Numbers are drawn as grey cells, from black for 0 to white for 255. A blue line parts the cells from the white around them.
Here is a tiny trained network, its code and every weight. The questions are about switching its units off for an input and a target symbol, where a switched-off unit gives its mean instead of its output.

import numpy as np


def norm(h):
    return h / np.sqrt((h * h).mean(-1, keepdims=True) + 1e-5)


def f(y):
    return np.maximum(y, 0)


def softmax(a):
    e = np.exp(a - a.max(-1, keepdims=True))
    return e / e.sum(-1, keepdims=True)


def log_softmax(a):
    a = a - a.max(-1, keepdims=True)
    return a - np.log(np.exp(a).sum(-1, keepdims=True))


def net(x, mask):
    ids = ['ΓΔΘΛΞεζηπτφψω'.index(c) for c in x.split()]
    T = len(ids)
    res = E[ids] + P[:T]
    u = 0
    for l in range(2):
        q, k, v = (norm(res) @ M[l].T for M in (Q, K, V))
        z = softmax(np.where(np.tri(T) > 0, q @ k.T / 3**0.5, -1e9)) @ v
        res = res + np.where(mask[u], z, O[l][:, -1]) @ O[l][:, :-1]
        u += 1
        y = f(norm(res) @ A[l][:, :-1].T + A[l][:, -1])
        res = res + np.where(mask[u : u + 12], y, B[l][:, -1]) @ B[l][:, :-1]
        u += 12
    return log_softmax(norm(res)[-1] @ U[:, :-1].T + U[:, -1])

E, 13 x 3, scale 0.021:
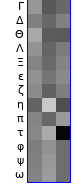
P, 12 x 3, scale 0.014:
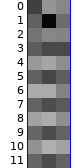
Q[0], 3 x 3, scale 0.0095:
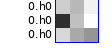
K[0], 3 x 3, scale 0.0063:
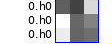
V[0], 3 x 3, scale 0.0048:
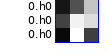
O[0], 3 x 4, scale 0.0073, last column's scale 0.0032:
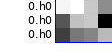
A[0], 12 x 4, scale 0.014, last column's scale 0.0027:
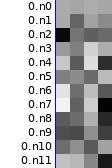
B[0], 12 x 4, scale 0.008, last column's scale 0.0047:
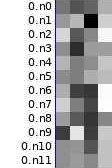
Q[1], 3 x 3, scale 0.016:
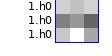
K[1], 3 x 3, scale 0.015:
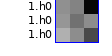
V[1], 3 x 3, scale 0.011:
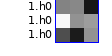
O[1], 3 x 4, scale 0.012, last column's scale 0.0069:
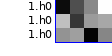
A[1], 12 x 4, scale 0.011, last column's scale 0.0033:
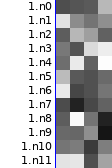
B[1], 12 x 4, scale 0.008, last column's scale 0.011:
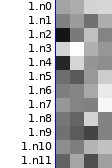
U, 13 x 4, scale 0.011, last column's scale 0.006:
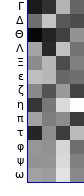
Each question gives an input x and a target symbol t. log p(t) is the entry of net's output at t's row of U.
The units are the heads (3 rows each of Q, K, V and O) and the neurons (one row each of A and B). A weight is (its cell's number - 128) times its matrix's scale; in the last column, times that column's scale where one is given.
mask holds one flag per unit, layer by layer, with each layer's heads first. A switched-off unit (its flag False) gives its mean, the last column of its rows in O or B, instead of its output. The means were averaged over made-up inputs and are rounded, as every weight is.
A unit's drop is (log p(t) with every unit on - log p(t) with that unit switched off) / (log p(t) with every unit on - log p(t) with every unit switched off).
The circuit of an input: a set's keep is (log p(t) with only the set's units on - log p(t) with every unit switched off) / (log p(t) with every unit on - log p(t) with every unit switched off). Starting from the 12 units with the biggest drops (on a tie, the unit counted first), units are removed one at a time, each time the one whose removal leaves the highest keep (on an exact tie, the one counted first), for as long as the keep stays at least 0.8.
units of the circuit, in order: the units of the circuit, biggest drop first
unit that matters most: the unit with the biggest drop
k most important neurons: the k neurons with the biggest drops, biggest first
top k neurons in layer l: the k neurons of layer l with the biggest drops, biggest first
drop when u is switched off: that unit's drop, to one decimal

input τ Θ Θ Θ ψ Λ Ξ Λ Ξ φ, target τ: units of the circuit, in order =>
0.h0; 1.h0; 0.n7
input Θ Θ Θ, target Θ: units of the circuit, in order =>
1.h0; 0.n2
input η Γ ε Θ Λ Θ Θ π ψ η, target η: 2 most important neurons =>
0.n9; 0.n6
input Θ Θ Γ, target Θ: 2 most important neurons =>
0.n2; 0.n7
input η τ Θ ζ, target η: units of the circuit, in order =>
1.h0; 0.h0; 0.n6
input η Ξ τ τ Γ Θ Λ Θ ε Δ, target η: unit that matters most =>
0.n9
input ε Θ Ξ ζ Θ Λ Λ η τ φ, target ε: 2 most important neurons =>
0.n3; 0.n7
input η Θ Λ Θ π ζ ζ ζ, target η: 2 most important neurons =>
0.n9; 0.n6
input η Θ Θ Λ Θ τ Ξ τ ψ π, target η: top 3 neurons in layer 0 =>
0.n9; 0.n6; 0.n2
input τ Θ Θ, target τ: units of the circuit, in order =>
1.h0; 0.h0; 0.n7
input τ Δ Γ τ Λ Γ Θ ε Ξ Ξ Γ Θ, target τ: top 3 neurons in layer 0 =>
0.n7; 0.n6; 0.n1
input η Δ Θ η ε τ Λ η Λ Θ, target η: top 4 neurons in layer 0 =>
0.n9; 0.n6; 0.n8; 0.n1
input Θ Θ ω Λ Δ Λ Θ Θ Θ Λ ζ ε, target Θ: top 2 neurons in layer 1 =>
1.n3; 1.n6
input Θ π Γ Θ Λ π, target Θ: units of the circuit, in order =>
0.n9
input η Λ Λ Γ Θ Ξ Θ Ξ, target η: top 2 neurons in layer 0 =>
0.n9; 0.n6
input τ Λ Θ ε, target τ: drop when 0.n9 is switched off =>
0.2
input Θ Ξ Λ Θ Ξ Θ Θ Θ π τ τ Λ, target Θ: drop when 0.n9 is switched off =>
0.1
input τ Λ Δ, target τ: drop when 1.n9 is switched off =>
0.0
